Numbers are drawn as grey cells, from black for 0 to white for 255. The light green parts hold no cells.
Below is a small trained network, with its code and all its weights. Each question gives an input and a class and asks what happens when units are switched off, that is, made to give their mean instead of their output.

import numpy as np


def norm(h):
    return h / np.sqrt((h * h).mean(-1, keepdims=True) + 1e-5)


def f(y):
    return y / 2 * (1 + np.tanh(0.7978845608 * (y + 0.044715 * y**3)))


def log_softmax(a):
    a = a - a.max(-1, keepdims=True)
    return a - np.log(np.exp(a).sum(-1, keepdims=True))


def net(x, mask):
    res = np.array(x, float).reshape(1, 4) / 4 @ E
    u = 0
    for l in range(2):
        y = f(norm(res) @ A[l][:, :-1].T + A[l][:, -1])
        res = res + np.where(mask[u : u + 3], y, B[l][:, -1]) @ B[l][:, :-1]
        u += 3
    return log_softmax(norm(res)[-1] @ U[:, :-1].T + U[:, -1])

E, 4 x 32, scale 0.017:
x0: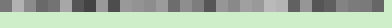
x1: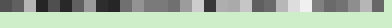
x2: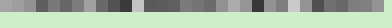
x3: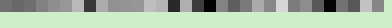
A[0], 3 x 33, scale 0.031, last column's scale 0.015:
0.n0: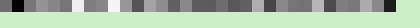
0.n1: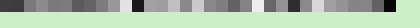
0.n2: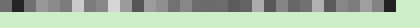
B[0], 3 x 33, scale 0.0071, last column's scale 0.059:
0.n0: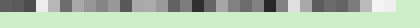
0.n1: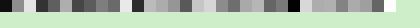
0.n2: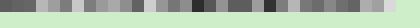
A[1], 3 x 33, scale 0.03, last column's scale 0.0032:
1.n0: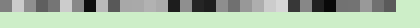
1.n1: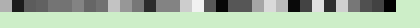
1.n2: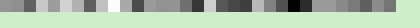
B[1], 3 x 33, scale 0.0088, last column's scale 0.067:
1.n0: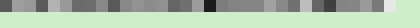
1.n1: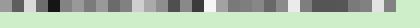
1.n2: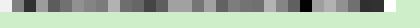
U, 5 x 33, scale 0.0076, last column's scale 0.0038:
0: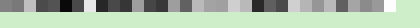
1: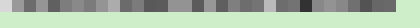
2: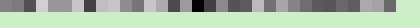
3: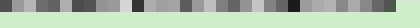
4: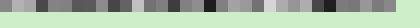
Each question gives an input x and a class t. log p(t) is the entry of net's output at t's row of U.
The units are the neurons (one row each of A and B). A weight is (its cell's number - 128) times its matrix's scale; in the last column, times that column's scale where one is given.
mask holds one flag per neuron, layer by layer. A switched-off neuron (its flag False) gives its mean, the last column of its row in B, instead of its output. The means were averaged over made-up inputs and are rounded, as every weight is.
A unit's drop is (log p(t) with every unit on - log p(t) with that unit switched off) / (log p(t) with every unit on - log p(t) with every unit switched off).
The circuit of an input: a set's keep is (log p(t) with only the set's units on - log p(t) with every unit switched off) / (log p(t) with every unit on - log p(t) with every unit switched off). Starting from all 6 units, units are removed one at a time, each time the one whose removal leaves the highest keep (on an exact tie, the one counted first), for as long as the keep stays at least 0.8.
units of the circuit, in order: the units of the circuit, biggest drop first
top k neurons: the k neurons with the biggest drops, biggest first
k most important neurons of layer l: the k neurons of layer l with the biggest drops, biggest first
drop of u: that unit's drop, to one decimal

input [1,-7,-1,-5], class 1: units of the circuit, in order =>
1.n2
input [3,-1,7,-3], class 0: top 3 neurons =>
1.n0, 1.n2, 0.n1
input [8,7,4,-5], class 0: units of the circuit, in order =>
1.n0, 0.n2
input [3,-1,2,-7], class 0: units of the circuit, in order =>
0.n2, 0.n1, 1.n2
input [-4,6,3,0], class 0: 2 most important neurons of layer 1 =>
1.n0, 1.n2
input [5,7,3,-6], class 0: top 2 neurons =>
1.n0, 0.n1
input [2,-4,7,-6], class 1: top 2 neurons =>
0.n0, 1.n0
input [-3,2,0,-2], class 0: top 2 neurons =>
0.n1, 1.n2
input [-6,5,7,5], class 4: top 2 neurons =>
1.n2, 0.n0
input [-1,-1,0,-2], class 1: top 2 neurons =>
0.n1, 0.n0
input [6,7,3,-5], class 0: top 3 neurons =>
1.n0, 0.n1, 1.n2
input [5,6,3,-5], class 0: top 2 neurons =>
1.n0, 0.n1
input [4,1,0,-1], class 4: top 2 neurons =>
0.n1, 0.n0
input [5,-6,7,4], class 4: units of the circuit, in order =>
1.n0
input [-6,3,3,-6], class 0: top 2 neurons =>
1.n2, 0.n1
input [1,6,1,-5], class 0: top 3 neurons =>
0.n1, 1.n2, 1.n0
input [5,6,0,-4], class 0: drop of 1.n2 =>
0.3
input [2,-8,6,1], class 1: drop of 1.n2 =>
0.5
